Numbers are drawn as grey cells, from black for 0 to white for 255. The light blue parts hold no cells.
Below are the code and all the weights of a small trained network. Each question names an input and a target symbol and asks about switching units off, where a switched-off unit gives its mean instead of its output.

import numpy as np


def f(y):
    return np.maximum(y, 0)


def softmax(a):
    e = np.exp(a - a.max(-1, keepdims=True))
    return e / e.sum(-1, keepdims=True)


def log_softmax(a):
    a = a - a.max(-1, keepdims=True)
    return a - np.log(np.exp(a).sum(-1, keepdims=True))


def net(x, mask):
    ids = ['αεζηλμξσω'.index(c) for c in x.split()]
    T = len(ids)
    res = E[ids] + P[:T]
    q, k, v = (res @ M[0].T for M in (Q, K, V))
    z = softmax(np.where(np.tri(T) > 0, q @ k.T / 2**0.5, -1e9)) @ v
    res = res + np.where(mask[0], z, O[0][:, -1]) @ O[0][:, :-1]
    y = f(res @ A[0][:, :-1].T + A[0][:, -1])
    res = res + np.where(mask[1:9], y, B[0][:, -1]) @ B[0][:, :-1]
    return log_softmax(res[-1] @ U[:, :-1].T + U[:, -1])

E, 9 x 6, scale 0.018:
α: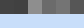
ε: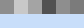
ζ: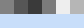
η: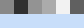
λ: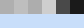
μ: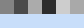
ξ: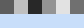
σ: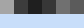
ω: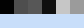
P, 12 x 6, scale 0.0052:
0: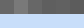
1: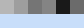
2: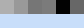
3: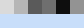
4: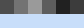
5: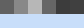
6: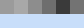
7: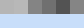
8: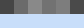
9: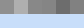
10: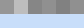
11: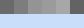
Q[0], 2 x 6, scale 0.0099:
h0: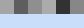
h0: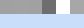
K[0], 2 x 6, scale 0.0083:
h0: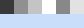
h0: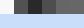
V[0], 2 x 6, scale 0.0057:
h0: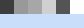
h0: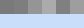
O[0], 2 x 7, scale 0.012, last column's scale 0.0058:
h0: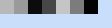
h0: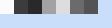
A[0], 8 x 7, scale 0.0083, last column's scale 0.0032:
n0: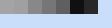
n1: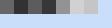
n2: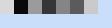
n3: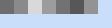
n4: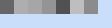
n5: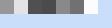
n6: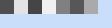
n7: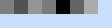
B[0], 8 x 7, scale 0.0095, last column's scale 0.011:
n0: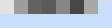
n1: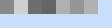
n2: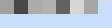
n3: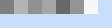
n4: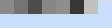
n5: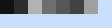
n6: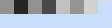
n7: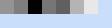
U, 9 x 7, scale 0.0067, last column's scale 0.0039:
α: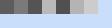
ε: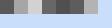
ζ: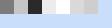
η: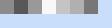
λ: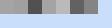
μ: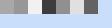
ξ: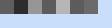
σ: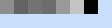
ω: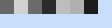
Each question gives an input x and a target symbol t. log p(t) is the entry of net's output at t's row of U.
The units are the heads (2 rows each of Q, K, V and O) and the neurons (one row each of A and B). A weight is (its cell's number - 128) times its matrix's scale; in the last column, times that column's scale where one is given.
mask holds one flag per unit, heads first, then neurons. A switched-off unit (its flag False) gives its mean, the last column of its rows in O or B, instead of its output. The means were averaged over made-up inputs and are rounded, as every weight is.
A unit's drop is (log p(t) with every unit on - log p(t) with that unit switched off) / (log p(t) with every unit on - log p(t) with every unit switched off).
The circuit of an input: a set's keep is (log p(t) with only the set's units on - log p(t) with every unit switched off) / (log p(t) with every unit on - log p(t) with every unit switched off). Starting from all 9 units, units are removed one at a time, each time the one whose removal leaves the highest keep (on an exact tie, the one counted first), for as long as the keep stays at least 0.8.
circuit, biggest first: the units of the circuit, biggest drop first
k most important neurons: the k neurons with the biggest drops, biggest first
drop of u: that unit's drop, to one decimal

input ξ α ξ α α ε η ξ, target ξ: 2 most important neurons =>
n5, n6
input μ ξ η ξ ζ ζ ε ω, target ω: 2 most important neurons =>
n1, n2
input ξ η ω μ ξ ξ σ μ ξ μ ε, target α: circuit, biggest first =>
h0, n7, n4, n3
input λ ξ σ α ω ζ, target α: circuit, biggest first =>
h0, n6
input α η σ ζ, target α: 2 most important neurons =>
n6, n0
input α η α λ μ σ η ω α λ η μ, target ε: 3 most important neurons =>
n6, n4, n3
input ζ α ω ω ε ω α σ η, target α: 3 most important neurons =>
n7, n6, n3
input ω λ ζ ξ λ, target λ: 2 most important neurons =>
n0, n7
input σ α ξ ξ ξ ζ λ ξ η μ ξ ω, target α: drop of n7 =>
0.5
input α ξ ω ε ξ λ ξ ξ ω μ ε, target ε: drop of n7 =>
0.3
